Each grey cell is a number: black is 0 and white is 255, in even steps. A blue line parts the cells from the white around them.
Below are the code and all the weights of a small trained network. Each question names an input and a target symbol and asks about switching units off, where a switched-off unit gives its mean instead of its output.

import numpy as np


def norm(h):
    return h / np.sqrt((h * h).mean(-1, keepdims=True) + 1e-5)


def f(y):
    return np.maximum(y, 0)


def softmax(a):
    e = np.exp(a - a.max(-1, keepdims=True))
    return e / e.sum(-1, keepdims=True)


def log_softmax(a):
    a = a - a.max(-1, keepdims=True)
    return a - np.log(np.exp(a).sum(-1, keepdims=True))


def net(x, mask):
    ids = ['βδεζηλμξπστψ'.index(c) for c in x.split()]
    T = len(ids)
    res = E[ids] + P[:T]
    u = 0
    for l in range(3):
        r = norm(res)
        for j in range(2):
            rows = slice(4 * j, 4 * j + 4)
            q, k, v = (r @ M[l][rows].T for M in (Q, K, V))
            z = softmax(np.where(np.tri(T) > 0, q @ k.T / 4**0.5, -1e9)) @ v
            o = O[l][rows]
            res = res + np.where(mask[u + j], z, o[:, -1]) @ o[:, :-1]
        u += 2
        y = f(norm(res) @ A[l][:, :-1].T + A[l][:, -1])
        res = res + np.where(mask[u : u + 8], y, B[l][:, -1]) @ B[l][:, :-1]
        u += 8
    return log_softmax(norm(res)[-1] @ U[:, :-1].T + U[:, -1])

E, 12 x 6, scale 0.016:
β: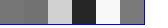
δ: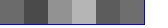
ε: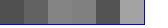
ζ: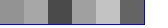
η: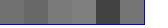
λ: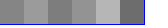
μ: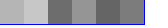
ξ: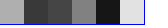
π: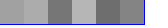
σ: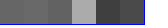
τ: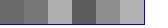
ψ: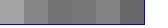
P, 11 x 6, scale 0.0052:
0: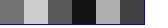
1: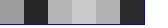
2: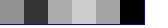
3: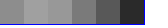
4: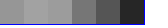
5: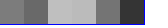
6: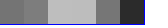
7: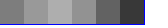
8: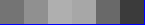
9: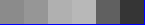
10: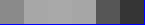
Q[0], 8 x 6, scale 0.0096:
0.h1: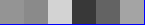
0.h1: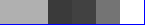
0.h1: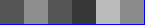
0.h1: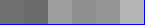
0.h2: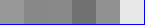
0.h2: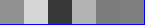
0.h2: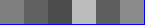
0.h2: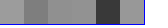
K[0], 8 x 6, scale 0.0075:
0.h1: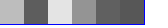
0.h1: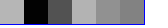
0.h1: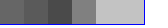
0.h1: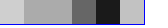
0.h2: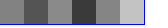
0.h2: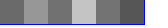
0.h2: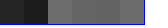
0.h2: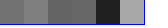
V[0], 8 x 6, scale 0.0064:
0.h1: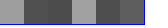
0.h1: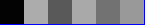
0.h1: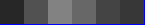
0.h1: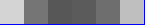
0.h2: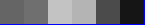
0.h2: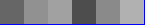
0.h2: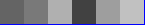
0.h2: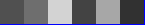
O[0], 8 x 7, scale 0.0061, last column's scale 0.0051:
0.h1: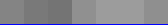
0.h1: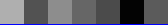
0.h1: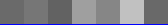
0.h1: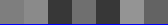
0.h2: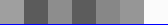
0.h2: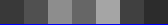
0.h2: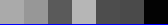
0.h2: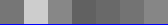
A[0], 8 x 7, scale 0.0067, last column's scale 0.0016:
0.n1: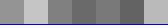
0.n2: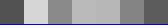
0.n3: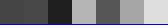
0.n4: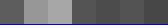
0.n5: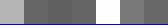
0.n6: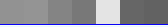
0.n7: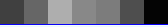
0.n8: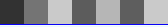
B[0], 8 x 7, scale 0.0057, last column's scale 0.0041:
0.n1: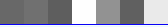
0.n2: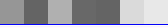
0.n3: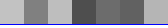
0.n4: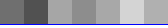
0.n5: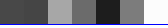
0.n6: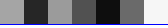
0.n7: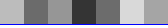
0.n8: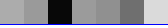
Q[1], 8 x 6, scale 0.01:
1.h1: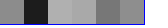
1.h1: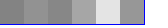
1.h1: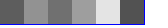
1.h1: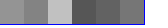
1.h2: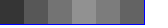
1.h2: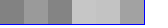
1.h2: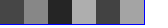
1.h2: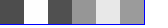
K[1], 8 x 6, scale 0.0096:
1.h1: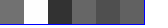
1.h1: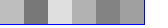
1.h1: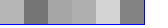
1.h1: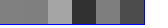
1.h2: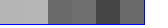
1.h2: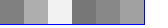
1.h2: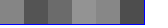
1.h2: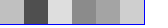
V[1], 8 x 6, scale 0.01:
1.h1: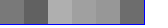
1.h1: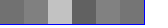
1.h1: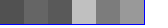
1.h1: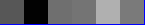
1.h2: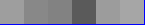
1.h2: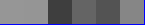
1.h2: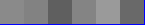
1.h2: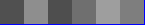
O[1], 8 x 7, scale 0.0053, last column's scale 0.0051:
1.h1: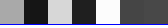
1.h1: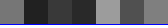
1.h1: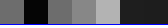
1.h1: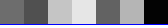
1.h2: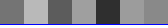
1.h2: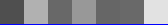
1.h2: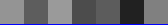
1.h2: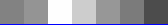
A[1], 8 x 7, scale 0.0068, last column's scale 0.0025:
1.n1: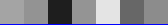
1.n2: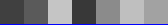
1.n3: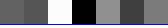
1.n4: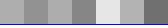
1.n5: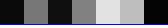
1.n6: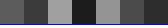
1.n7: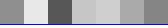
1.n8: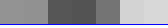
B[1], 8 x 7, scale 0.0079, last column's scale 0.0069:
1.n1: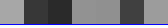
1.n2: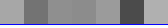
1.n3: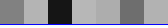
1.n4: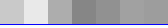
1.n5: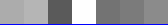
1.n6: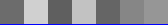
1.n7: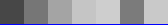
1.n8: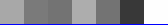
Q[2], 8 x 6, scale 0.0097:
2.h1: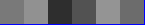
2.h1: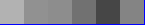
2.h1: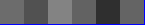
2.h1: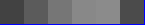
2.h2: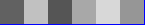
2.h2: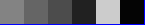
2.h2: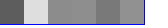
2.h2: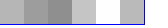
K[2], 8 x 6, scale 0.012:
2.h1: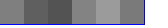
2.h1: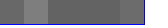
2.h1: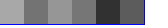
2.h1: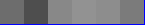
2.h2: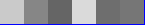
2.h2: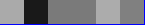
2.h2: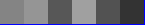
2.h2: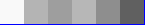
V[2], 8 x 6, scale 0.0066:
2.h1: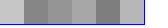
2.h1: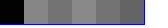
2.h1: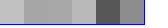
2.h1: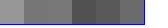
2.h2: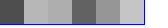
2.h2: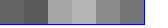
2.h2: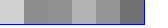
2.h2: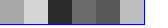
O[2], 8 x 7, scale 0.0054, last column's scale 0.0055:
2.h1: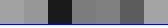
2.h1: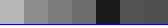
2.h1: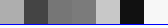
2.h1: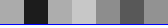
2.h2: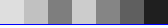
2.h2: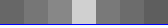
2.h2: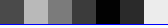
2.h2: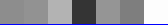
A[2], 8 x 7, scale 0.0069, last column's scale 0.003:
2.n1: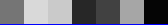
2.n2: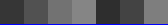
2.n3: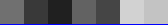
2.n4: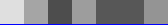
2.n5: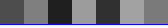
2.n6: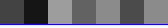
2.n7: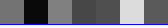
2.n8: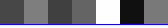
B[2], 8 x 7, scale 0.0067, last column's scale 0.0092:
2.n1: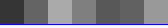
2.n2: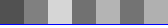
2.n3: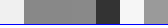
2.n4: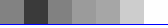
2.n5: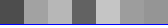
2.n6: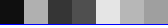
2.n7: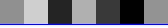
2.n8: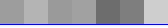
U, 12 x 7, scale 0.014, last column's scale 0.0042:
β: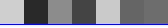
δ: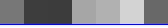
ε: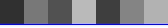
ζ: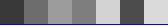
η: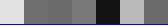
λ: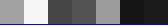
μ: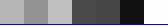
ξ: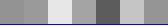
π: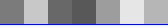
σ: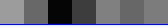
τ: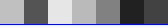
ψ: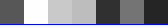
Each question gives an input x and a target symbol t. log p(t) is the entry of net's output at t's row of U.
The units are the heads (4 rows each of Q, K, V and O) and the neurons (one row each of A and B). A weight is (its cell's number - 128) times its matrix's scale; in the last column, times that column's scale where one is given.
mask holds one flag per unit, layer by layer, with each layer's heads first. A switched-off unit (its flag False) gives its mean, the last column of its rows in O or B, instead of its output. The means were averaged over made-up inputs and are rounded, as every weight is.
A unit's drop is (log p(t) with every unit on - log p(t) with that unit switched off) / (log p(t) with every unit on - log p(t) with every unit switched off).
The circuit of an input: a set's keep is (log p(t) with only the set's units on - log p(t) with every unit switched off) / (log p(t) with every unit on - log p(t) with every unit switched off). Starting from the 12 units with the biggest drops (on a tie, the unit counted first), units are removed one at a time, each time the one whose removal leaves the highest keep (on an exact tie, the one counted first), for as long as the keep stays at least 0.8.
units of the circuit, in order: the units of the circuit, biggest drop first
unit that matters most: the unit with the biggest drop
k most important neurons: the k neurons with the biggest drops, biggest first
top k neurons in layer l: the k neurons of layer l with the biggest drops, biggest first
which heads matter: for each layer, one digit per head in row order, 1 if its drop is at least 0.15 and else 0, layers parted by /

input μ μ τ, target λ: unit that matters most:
0.n8
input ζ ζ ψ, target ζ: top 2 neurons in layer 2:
[2.n6 2.n2]
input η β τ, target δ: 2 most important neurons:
[0.n8 0.n7]
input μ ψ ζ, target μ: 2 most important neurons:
[0.n5 0.n6]
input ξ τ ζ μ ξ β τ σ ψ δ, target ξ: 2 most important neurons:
[0.n7 1.n7]
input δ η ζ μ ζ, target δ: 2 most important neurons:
[0.n6 0.n5]
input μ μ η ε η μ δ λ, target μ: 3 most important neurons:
[0.n6 0.n5 0.n1]
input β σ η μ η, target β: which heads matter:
01 / 00 / 10
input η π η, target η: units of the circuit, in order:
[0.h1 2.n3]
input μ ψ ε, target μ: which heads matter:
10 / 10 / 00
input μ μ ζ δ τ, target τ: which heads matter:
00 / 10 / 00
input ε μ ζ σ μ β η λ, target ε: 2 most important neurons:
[0.n6 2.n7]
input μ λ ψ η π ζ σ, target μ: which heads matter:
00 / 10 / 00
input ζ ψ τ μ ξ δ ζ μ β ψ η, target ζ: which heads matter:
10 / 10 / 00
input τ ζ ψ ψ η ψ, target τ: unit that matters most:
0.h2
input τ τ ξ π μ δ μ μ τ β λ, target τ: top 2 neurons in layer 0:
[0.n8 0.n6]
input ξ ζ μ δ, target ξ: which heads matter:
00 / 10 / 00
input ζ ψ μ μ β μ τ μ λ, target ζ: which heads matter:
11 / 11 / 00
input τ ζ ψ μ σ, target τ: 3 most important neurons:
[0.n8 0.n7 0.n4]
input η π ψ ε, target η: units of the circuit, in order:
[2.n3]
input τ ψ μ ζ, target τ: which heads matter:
01 / 01 / 01
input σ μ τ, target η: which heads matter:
11 / 01 / 00
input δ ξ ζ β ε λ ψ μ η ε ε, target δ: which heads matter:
10 / 11 / 01
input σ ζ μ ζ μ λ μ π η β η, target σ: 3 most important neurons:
[0.n3 2.n6 2.n7]
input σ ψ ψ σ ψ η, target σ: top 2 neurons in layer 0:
[0.n3 0.n8]
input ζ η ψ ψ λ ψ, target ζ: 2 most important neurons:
[0.n5 0.n1]
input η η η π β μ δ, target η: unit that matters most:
0.h1
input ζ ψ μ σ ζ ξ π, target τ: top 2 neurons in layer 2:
[2.n6 2.n3]
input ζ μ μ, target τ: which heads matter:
11 / 10 / 00
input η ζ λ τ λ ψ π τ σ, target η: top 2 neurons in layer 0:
[0.n3 0.n4]
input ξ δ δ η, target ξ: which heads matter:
10 / 10 / 00
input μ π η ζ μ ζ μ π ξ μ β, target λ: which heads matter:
00 / 00 / 00
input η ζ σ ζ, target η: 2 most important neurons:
[0.n6 0.n3]
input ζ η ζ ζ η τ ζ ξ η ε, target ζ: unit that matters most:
0.h1
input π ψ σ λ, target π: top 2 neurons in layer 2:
[2.n5 2.n3]
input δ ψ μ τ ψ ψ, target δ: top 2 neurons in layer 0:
[0.n4 0.n2]
